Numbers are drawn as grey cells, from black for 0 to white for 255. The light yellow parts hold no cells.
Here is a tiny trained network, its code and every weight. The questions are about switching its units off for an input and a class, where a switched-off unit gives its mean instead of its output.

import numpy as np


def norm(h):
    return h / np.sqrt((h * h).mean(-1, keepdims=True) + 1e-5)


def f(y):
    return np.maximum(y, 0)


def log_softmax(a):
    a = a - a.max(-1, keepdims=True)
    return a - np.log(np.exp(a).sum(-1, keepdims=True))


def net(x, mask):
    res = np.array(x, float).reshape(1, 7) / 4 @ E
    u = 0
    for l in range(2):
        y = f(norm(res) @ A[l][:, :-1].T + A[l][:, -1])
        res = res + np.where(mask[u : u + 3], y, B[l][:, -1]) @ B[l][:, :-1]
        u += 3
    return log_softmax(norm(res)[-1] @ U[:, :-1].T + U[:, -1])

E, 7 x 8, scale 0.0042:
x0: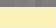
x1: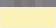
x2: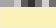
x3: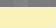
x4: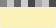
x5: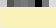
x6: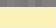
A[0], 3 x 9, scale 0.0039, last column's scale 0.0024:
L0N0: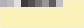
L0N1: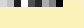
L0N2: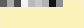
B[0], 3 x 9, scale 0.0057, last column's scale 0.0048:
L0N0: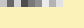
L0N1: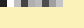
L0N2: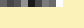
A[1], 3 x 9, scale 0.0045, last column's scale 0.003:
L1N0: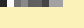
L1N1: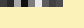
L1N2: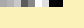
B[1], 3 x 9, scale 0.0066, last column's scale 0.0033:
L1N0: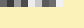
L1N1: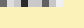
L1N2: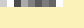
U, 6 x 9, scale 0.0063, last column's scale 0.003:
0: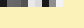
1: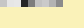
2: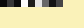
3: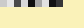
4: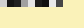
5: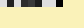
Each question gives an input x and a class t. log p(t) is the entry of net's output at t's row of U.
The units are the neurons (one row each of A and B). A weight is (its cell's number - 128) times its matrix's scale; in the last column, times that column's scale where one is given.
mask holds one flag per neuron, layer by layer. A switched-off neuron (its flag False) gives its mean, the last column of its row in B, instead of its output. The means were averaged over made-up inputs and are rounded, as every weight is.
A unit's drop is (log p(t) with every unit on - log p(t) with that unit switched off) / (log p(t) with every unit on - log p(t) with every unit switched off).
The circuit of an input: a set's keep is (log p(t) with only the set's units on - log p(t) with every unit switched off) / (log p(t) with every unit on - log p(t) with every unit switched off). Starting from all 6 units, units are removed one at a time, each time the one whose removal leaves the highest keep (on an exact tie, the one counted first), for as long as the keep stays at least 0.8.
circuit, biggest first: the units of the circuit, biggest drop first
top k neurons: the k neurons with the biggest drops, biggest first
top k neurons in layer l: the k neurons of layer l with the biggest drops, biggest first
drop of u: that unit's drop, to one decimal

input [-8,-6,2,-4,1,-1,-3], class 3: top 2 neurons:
L1N1; L1N2
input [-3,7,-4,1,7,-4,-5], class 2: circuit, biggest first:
L0N2; L1N2
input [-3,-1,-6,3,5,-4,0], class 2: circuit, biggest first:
L0N2
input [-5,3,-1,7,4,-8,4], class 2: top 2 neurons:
L0N2; L0N0
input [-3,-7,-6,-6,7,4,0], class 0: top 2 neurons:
L0N1; L1N0
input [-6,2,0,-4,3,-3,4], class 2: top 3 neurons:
L0N2; L1N2; L0N0
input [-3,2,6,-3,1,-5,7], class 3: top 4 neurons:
L1N2; L0N1; L1N0; L0N2
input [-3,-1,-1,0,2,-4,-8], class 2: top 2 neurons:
L0N2; L0N1
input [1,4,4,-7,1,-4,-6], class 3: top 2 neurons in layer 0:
L0N1; L0N2
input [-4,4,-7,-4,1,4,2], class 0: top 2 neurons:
L0N0; L1N0
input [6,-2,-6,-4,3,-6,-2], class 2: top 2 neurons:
L0N2; L0N1
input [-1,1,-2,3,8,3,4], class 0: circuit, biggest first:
L0N1; L1N0
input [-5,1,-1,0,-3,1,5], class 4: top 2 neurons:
L0N1; L0N0
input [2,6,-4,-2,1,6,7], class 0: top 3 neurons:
L0N1; L1N0; L0N0
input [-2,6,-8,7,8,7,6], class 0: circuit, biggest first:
L0N1
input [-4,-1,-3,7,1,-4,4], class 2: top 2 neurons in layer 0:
L0N2; L0N1
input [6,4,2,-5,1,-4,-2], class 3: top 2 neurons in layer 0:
L0N1; L0N2
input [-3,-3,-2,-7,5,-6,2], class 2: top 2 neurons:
L0N2; L0N0
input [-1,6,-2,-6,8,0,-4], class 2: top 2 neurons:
L0N2; L1N1
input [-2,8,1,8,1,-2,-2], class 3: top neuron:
L1N0
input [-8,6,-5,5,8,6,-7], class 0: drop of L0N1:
0.8
